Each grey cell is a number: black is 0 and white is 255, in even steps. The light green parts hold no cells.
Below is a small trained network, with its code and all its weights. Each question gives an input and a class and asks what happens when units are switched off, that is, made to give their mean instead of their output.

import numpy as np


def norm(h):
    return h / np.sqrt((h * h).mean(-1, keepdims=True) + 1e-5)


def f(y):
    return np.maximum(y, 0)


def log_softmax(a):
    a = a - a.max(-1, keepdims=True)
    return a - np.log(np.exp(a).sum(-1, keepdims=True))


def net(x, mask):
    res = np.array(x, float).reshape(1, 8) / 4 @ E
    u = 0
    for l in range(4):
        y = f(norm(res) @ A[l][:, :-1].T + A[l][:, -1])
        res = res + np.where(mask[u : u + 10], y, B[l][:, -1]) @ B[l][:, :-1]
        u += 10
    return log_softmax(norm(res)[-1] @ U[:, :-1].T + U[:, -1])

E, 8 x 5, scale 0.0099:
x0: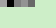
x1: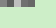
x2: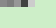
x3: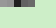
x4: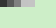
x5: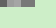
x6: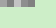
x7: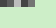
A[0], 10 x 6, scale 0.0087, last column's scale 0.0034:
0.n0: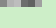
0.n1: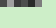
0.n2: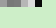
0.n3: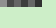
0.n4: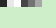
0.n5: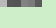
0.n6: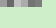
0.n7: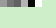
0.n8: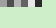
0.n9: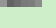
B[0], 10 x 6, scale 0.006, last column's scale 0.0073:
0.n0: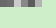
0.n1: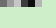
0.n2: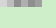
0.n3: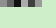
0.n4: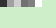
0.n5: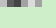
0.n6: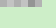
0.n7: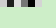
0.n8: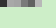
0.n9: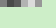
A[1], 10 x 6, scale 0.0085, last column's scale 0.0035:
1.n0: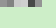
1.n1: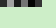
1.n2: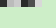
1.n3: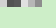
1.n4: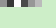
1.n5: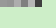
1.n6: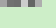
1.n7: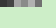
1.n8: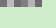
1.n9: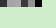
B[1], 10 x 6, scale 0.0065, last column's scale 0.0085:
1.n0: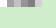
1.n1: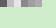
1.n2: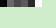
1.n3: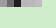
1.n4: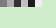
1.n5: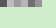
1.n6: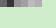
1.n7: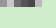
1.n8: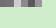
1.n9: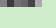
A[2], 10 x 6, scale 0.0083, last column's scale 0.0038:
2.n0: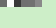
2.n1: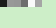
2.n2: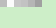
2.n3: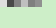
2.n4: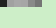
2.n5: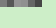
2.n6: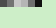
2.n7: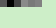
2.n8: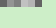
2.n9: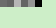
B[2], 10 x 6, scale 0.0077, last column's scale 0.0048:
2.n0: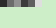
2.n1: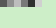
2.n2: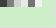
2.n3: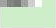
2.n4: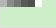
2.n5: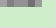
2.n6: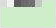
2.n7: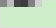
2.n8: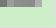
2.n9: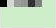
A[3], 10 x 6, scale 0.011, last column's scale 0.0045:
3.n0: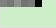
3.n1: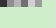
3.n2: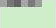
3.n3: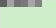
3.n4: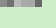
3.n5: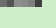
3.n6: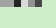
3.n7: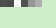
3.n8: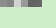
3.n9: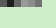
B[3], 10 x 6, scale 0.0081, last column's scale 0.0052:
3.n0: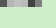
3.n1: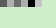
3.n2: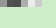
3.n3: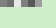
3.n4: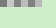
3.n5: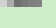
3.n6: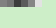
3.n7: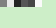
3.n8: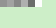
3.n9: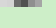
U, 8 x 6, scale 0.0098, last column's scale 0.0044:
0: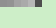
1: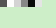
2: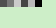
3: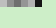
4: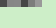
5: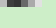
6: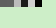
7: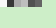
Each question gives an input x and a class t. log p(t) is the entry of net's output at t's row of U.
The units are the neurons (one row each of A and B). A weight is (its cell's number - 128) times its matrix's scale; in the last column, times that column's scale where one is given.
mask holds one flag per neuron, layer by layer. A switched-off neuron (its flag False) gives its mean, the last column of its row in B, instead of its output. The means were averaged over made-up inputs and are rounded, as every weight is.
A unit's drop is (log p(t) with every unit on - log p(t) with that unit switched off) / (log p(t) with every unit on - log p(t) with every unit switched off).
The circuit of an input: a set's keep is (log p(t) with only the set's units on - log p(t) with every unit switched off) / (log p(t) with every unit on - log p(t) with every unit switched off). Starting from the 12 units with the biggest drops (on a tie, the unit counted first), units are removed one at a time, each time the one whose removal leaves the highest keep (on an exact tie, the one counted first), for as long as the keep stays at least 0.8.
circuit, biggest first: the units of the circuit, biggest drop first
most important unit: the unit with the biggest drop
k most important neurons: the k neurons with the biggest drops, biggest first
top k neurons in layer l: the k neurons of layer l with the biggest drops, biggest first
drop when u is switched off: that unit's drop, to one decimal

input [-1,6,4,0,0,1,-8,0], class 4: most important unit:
1.n2
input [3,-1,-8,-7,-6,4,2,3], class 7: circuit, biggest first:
0.n7, 1.n0
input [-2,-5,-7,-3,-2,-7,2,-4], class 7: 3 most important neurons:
0.n7, 1.n0, 1.n2
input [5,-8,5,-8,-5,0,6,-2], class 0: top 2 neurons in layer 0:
0.n4, 0.n1
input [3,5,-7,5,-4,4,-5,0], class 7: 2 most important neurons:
0.n7, 0.n4
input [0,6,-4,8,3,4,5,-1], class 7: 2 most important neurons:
0.n7, 0.n4
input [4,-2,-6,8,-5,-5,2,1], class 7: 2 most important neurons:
0.n7, 0.n1
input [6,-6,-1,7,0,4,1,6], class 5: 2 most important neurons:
0.n4, 0.n5
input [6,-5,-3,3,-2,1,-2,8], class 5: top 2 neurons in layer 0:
0.n4, 0.n3
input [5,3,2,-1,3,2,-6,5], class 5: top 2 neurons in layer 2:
2.n2, 2.n1
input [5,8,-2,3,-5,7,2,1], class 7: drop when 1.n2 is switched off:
0.0
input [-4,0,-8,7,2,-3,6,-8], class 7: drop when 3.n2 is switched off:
-0.1
